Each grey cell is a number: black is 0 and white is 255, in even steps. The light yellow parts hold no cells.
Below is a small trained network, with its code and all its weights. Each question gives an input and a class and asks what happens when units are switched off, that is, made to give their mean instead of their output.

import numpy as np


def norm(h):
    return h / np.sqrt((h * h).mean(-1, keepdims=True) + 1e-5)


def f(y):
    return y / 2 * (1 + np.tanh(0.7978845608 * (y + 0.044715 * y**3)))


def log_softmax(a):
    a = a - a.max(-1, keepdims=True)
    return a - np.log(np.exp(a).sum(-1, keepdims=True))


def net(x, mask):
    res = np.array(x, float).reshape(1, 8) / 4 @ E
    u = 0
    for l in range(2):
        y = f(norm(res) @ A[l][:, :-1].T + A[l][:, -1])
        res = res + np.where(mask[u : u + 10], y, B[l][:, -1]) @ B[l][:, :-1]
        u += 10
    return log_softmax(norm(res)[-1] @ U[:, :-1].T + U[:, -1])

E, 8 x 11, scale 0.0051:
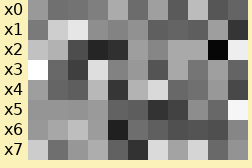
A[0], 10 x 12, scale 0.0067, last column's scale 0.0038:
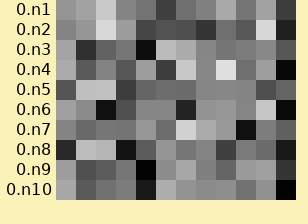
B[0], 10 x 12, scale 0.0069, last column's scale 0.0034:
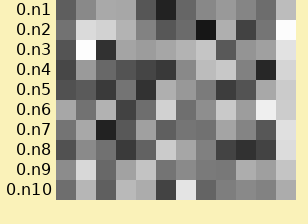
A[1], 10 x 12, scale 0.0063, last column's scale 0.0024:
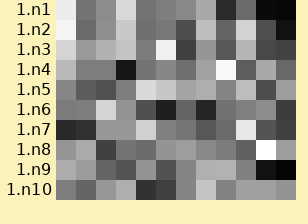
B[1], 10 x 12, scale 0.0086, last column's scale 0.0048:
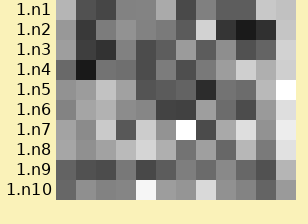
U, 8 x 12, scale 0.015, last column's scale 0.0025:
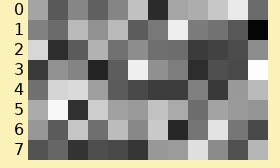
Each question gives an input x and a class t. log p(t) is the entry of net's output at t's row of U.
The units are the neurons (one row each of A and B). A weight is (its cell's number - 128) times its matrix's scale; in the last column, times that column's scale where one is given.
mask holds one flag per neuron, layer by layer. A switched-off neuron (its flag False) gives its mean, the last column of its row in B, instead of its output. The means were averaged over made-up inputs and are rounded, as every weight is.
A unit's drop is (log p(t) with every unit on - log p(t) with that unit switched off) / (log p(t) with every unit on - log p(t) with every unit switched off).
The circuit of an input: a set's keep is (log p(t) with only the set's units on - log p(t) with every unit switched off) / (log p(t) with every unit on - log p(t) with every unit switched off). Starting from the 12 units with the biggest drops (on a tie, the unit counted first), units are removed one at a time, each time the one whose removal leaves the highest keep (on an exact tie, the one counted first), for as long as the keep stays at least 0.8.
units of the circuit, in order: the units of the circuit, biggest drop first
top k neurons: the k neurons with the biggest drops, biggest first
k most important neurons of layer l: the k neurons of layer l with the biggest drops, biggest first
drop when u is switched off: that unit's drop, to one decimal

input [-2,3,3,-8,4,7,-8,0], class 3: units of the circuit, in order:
0.n8
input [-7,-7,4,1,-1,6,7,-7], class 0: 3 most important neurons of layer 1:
1.n8, 1.n5, 1.n4
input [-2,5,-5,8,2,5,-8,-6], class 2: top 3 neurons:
1.n2, 1.n3, 1.n1
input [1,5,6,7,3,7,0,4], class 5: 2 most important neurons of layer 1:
1.n5, 1.n8
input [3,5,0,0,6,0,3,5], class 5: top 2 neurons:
0.n3, 0.n10
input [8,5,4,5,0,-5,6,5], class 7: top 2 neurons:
0.n7, 1.n9
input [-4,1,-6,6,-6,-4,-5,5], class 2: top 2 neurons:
1.n2, 1.n1
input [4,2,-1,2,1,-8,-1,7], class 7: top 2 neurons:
0.n4, 0.n7
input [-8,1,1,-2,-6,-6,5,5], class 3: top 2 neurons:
0.n8, 0.n5
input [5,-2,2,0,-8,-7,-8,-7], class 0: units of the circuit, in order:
0.n6, 1.n4
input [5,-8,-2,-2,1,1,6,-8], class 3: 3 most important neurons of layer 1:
1.n5, 1.n7, 1.n4
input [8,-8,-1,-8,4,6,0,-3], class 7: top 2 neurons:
0.n4, 1.n5
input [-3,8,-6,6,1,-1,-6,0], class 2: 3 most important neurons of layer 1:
1.n2, 1.n3, 1.n1
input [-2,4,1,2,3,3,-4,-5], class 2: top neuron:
1.n3
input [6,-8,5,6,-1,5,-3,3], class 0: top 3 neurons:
0.n6, 1.n4, 1.n8
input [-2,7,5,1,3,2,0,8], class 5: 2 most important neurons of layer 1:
1.n5, 1.n10
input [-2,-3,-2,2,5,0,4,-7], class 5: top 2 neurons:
0.n3, 0.n9
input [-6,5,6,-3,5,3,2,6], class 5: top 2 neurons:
0.n3, 0.n9
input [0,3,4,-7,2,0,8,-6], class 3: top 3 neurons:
0.n8, 0.n5, 1.n5
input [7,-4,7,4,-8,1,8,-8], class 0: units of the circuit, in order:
0.n6
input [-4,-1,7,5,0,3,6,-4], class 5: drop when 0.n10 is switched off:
0.3
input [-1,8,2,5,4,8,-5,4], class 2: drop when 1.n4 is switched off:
-0.1
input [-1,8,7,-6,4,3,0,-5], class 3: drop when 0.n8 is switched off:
1.2
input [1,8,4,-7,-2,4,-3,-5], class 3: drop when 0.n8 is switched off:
0.8
